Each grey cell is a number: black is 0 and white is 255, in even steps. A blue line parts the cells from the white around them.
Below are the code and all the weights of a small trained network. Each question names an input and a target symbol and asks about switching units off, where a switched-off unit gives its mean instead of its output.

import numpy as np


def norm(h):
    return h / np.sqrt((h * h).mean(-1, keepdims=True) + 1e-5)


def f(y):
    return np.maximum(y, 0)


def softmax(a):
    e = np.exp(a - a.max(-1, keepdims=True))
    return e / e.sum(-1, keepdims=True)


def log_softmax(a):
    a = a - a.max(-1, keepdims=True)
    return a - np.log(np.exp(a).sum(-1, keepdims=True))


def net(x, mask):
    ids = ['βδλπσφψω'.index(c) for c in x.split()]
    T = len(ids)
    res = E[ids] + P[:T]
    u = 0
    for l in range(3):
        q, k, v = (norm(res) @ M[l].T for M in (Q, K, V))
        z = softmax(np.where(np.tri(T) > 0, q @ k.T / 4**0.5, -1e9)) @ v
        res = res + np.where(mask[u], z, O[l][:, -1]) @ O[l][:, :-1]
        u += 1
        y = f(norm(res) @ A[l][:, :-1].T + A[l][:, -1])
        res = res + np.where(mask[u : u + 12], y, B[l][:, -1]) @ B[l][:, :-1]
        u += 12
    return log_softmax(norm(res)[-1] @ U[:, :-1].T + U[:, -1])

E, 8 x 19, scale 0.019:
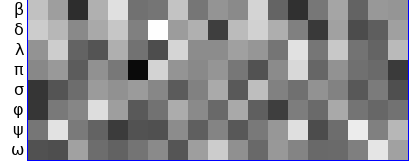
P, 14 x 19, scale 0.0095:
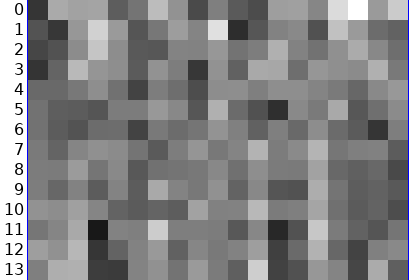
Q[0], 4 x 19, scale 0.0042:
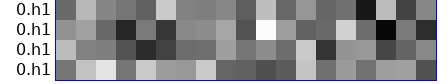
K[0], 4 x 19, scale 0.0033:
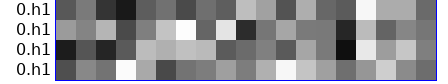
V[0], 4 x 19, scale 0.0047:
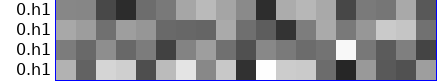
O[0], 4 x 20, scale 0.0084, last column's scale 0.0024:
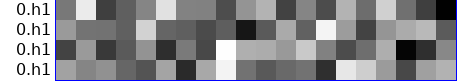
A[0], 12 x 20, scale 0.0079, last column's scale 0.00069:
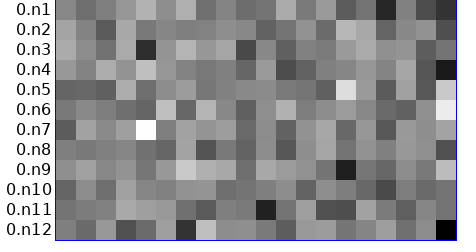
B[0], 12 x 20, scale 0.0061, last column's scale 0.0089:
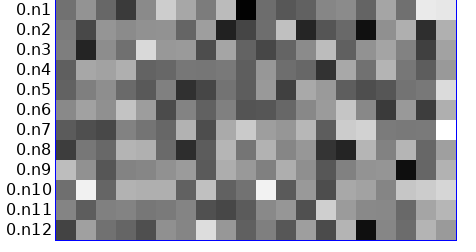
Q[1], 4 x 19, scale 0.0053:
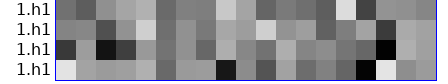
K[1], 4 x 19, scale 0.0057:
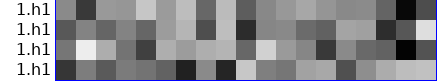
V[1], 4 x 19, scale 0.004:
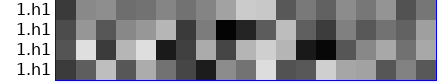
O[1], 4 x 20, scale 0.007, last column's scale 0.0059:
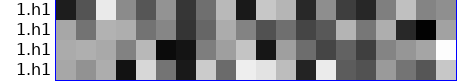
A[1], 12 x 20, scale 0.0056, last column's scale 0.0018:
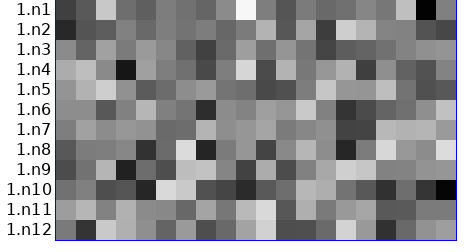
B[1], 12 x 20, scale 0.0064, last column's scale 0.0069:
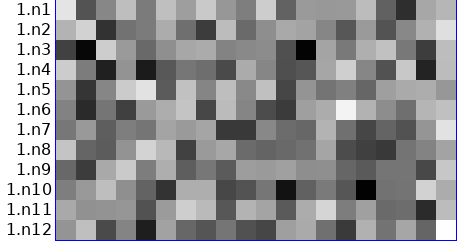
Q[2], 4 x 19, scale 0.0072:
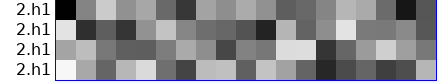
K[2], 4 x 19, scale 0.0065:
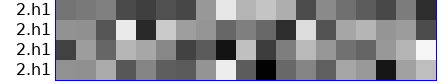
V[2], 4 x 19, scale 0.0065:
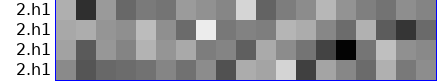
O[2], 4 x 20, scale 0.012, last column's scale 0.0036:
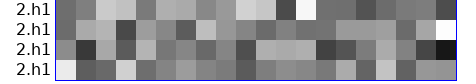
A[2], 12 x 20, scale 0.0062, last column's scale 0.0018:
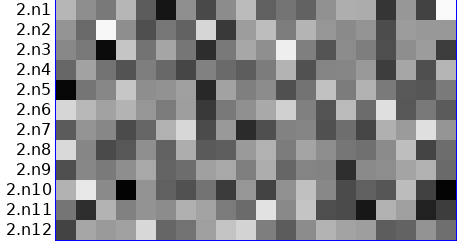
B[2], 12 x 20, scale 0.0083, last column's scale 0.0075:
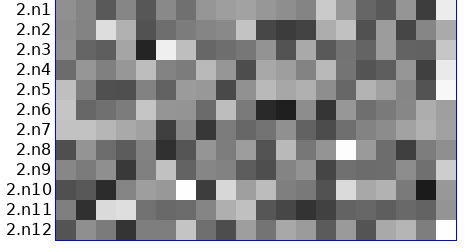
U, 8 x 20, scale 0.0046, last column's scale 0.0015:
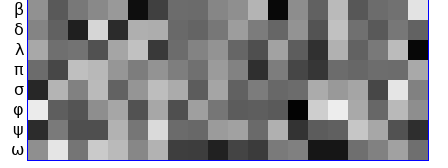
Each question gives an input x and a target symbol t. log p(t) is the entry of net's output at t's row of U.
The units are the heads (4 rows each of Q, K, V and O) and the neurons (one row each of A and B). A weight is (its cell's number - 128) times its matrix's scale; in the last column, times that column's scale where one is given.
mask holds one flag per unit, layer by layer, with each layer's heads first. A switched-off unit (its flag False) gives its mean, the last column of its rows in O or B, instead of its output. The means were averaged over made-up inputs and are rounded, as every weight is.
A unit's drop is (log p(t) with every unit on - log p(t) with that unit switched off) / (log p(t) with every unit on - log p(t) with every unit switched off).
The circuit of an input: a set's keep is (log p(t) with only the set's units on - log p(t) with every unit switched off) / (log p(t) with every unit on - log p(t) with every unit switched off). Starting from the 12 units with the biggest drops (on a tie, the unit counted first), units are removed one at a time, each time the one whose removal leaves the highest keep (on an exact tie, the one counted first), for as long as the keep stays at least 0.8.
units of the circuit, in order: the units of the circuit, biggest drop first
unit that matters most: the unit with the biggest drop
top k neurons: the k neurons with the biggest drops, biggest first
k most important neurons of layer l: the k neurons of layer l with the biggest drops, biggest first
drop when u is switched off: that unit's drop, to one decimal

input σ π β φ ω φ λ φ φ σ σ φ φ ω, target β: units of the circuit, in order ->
[1.h1]
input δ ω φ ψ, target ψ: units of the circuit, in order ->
[1.n8 2.h1 2.n10]
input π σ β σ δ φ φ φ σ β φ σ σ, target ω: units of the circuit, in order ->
[1.h1 0.n7 2.n7 0.n9]
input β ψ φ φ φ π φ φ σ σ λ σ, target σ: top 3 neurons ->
[0.n1 0.n7 1.n11]
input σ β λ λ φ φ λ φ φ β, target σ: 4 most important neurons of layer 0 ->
[0.n7 0.n1 0.n9 0.n6]
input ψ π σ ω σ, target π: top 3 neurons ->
[1.n1 0.n1 2.n11]
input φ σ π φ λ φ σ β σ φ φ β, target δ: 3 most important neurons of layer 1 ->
[1.n4 1.n6 1.n7]
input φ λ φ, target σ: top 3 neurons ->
[0.n10 1.n12 0.n7]
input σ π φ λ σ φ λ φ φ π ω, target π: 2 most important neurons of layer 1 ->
[1.n1 1.n12]
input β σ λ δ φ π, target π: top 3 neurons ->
[0.n7 0.n3 0.n2]
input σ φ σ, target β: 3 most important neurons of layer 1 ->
[1.n6 1.n1 1.n2]
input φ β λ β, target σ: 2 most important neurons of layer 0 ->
[0.n1 0.n2]
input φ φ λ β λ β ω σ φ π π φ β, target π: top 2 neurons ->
[0.n2 1.n1]
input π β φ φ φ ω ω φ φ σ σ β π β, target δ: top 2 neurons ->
[1.n4 2.n3]
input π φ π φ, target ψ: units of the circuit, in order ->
[2.n12]
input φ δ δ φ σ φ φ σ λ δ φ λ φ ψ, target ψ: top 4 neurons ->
[1.n8 2.n10 0.n1 0.n10]
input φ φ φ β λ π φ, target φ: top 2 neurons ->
[0.n10 0.n2]
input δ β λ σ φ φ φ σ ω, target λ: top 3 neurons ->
[1.n8 1.n1 0.n7]
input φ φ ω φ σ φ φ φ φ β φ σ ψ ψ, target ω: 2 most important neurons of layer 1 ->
[1.n8 1.n7]
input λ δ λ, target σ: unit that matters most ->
1.h1
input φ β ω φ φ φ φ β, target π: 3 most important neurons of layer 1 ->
[1.n6 1.n1 1.n8]
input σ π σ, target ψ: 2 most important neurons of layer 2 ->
[2.n5 2.n12]
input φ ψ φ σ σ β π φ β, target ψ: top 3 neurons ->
[2.n12 1.n6 0.n9]
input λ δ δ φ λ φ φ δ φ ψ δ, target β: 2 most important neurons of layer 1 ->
[1.n2 1.n12]
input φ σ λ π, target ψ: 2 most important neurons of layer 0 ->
[0.n8 0.n6]
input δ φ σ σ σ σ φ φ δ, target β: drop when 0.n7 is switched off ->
0.2
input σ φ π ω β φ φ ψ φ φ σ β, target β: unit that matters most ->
0.n2
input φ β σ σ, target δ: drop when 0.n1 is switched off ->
0.3
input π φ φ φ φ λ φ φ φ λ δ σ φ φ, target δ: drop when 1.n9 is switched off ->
0.1
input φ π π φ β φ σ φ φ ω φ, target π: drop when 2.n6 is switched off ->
0.0
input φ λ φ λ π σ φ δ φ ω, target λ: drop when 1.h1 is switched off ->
0.8
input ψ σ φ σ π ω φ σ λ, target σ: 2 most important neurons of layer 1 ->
[1.n12 1.n2]
